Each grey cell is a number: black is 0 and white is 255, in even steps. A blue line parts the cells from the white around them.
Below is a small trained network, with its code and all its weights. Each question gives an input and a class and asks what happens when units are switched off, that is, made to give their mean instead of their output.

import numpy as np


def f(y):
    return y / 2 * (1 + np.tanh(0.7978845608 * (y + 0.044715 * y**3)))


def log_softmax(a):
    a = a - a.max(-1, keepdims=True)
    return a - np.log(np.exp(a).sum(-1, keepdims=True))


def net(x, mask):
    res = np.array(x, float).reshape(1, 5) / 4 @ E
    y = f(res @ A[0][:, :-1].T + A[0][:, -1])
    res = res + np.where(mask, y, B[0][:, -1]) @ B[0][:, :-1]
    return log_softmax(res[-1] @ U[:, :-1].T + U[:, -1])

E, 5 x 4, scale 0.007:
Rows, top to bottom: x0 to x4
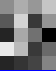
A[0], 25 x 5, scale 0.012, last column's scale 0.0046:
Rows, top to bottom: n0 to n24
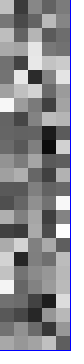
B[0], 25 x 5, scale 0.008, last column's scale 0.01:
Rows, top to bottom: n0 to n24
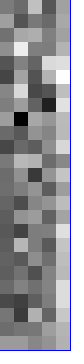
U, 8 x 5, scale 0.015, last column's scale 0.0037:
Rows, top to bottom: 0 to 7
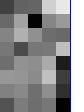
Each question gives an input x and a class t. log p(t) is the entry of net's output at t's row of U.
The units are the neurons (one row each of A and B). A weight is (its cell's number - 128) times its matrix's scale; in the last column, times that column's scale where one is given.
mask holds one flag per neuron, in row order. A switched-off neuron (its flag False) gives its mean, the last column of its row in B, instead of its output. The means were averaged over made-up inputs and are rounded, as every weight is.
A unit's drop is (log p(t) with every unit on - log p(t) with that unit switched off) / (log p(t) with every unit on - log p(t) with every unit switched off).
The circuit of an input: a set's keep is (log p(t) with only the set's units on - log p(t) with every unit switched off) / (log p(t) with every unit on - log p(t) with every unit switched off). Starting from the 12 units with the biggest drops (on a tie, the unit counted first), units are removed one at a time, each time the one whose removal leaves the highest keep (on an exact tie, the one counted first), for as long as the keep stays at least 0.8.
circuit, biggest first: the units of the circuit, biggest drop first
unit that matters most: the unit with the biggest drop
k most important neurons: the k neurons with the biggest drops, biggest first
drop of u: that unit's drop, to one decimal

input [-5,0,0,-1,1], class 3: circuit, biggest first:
[n5, n4]
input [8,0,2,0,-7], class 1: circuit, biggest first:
[n6]
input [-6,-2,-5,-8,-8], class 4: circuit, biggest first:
[n3, n21]
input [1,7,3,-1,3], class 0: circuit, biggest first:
[n7, n6]
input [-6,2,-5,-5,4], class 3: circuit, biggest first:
[n5, n22]
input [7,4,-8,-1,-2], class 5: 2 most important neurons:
[n24, n21]
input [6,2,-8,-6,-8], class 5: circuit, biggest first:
[n24, n3]
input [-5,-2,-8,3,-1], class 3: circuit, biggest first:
[n5, n0]
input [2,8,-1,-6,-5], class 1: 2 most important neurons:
[n22, n8]
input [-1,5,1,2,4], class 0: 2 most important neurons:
[n7, n6]
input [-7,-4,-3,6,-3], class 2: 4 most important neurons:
[n0, n5, n2, n4]
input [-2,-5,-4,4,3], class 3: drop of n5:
0.2
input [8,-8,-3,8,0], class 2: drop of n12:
0.1
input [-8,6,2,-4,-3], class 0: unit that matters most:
n7
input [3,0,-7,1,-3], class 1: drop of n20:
0.1
